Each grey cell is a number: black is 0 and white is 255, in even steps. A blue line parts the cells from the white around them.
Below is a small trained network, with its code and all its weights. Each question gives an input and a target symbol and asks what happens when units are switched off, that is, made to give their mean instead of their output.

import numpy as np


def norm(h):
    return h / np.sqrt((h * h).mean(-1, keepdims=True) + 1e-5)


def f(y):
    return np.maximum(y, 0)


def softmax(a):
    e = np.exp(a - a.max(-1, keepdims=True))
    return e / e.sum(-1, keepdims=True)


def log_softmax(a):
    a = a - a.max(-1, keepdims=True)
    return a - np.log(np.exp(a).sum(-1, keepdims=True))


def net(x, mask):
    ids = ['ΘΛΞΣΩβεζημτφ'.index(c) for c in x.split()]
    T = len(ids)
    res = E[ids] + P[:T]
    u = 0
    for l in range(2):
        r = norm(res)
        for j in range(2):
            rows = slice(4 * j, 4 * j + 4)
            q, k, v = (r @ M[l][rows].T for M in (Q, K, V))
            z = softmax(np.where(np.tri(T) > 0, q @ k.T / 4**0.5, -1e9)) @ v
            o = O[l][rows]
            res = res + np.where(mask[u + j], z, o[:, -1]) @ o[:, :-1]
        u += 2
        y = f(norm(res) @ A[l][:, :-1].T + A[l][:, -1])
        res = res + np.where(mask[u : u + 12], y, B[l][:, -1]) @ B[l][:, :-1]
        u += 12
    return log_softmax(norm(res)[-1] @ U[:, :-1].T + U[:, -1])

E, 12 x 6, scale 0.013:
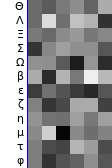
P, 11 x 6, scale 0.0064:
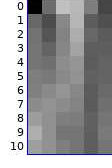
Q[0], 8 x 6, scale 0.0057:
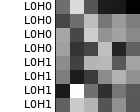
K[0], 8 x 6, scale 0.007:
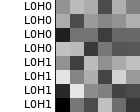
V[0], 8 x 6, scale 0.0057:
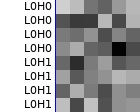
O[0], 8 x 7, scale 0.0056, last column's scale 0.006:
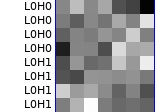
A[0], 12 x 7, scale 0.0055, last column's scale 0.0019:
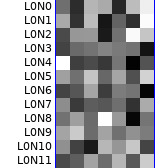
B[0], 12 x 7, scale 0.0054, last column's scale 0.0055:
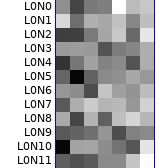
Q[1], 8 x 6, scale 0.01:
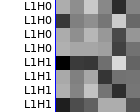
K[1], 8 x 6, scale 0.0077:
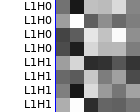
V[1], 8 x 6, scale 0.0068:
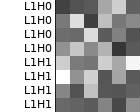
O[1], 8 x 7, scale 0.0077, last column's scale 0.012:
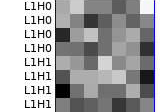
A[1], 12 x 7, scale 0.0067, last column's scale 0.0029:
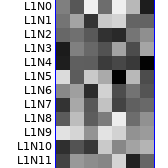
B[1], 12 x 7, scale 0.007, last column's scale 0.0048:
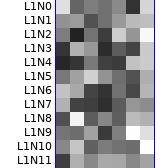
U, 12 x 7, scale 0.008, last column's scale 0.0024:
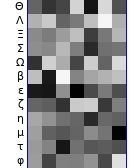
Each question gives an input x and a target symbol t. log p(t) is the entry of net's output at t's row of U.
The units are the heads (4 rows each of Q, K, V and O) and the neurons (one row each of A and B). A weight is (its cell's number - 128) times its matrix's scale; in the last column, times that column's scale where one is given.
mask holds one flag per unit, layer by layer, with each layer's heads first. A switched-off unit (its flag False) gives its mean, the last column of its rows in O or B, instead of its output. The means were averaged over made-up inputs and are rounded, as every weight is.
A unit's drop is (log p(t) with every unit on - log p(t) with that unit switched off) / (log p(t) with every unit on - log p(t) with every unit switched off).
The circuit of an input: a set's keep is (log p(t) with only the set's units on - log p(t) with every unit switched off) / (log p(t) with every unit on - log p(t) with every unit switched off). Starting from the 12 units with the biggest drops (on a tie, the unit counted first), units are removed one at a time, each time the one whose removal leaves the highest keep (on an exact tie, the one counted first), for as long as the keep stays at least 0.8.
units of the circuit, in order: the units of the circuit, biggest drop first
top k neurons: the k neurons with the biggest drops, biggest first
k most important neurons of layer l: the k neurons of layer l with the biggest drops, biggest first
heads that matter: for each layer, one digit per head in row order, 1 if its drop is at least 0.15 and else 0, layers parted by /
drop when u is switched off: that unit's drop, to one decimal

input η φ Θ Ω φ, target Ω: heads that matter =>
00 / 01
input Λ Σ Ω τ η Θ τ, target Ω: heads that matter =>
00 / 01
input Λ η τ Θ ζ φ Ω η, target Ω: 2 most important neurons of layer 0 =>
[L0N8 L0N1]
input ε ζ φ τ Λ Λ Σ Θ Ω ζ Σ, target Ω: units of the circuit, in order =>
[L1H1]
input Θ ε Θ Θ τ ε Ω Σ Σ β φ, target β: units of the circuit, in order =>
[L0H1 L0N1 L1H0]
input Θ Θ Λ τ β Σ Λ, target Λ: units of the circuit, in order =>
[L1H1 L1N9]
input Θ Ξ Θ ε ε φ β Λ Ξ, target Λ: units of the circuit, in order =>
[L1H1 L0H0]
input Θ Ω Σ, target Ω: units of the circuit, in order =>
[L1H1 L0N1]
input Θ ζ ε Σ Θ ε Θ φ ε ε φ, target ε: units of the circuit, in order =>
[L1H1 L1H0]
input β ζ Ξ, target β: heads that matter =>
00 / 00
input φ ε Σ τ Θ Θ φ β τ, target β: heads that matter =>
01 / 00
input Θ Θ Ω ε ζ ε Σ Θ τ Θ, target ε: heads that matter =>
00 / 01
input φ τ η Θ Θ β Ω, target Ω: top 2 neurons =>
[L0N1 L0N4]
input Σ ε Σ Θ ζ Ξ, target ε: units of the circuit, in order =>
[L1H1]
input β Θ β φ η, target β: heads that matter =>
01 / 10
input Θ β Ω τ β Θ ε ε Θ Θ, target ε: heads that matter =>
10 / 01
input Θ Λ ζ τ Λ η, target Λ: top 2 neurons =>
[L0N8 L1N9]
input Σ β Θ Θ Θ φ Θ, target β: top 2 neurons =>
[L0N0 L1N0]
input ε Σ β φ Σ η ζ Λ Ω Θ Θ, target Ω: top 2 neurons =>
[L0N8 L0N2]
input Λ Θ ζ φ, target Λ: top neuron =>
[L0N8]
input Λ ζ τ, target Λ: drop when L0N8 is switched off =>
0.7
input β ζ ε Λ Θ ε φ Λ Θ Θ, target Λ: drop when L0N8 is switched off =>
0.3
